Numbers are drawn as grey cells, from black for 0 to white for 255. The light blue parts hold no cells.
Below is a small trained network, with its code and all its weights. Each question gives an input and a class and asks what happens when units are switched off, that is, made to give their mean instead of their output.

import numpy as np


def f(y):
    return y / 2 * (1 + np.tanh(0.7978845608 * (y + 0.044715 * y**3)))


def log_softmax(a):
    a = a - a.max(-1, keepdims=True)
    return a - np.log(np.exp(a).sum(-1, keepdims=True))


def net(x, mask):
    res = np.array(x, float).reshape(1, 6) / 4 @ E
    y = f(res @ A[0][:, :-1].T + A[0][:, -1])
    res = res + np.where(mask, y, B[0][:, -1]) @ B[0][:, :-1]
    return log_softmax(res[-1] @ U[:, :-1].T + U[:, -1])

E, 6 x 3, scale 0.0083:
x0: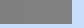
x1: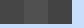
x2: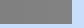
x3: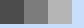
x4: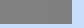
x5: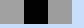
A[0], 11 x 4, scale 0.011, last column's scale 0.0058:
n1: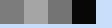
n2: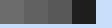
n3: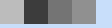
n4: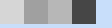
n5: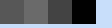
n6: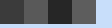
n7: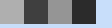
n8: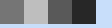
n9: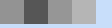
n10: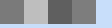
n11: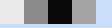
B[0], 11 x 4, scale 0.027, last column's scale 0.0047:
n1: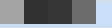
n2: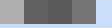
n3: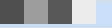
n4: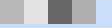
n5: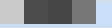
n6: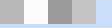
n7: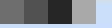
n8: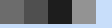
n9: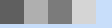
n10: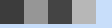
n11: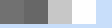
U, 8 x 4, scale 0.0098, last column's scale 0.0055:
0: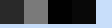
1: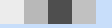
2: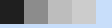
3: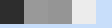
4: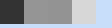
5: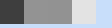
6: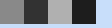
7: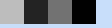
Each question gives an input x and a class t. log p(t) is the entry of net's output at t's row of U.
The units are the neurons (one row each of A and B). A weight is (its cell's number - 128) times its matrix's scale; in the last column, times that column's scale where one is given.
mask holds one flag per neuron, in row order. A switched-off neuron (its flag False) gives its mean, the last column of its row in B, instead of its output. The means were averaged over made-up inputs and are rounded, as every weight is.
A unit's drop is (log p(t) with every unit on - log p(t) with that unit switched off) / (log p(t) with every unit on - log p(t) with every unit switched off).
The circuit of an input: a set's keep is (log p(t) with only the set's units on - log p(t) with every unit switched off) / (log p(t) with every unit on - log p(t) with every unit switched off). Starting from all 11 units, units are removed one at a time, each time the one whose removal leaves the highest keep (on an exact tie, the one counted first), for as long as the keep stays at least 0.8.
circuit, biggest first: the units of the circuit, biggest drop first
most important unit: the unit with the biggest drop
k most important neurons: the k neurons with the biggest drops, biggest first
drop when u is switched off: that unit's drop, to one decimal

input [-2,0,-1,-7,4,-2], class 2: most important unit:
n11
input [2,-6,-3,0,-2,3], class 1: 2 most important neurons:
[n4 n11]
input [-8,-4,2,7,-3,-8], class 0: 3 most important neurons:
[n8 n10 n11]
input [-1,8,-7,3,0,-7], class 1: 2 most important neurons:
[n6 n3]
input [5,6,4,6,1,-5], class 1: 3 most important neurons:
[n6 n11 n3]
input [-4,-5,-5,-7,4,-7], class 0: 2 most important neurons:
[n8 n10]
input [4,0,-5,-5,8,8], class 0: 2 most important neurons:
[n7 n3]
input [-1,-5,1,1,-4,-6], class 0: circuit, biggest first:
[n10 n8]
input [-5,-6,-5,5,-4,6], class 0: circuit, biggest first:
[n7 n11]
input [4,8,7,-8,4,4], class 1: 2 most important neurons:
[n6 n5]
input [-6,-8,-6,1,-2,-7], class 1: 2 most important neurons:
[n4 n3]
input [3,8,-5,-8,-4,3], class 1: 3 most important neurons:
[n6 n5 n2]
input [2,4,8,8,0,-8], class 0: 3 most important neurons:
[n8 n10 n11]
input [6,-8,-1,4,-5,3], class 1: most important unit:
n4
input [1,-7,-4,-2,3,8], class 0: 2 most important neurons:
[n7 n3]
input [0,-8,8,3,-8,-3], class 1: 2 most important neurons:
[n4 n11]
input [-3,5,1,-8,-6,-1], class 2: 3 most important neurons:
[n11 n4 n7]
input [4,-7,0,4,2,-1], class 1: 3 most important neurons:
[n4 n11 n3]
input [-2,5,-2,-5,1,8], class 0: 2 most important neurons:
[n7 n3]
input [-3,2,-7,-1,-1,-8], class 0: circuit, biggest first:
[n8]
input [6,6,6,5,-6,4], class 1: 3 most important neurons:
[n6 n11 n10]
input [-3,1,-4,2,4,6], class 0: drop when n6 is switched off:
0.1
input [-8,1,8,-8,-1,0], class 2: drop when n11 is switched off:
0.4
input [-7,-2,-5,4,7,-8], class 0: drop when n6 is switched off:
0.0
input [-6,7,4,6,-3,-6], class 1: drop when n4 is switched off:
-0.1
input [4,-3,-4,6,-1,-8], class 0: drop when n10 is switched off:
0.1
